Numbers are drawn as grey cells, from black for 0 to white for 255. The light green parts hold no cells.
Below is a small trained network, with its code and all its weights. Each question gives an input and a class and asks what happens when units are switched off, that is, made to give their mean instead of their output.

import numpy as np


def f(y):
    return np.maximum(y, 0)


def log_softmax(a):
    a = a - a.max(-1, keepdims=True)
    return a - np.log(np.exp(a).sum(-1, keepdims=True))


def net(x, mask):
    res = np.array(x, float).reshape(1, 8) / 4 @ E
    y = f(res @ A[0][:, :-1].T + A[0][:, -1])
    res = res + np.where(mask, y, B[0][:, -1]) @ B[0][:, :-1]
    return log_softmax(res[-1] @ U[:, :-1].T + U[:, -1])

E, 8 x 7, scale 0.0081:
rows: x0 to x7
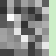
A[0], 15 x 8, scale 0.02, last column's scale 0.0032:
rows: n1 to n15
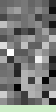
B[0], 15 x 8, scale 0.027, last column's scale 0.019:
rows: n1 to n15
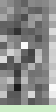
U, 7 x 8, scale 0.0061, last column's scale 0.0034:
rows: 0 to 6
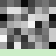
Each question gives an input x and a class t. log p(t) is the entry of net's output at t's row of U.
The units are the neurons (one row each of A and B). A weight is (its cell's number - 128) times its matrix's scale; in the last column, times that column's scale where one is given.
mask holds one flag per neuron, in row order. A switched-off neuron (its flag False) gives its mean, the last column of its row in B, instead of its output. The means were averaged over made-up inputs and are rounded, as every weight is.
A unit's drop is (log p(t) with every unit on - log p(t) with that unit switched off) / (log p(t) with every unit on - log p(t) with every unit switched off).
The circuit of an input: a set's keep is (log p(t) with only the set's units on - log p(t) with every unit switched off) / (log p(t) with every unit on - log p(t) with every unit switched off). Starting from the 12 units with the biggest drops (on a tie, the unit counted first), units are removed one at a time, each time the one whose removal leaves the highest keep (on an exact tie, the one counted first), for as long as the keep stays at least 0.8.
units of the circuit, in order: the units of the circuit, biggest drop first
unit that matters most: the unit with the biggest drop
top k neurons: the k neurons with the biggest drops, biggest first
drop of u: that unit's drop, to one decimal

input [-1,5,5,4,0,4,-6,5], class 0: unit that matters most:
n14
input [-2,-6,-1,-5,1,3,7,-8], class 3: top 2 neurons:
(n7, n13)
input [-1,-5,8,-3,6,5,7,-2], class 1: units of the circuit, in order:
(n14, n13)
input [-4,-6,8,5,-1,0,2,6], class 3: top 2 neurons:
(n9, n8)
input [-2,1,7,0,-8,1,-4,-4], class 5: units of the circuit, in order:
(n7, n3)
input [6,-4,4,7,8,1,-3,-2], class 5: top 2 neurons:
(n14, n7)
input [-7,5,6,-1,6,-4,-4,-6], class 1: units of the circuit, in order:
(n8, n13)
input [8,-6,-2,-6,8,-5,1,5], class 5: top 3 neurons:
(n9, n7, n13)
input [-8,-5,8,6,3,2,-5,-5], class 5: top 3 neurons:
(n7, n14, n13)
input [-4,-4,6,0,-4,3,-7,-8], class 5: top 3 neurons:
(n7, n14, n13)
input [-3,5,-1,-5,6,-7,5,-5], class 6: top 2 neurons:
(n9, n13)
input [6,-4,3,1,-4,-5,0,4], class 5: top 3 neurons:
(n7, n11, n3)
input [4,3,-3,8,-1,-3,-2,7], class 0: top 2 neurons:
(n14, n5)
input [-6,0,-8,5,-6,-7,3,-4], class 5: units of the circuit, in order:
(n9)
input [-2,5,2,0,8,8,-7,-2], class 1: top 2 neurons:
(n13, n14)
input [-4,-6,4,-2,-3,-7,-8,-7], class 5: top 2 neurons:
(n14, n7)
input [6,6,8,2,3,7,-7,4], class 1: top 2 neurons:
(n8, n13)
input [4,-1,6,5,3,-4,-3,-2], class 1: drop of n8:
0.3
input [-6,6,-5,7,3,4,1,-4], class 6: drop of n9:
0.2
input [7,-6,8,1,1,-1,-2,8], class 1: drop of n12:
0.0
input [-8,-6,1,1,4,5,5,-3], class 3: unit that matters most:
n7
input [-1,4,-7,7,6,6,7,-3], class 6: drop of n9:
0.4
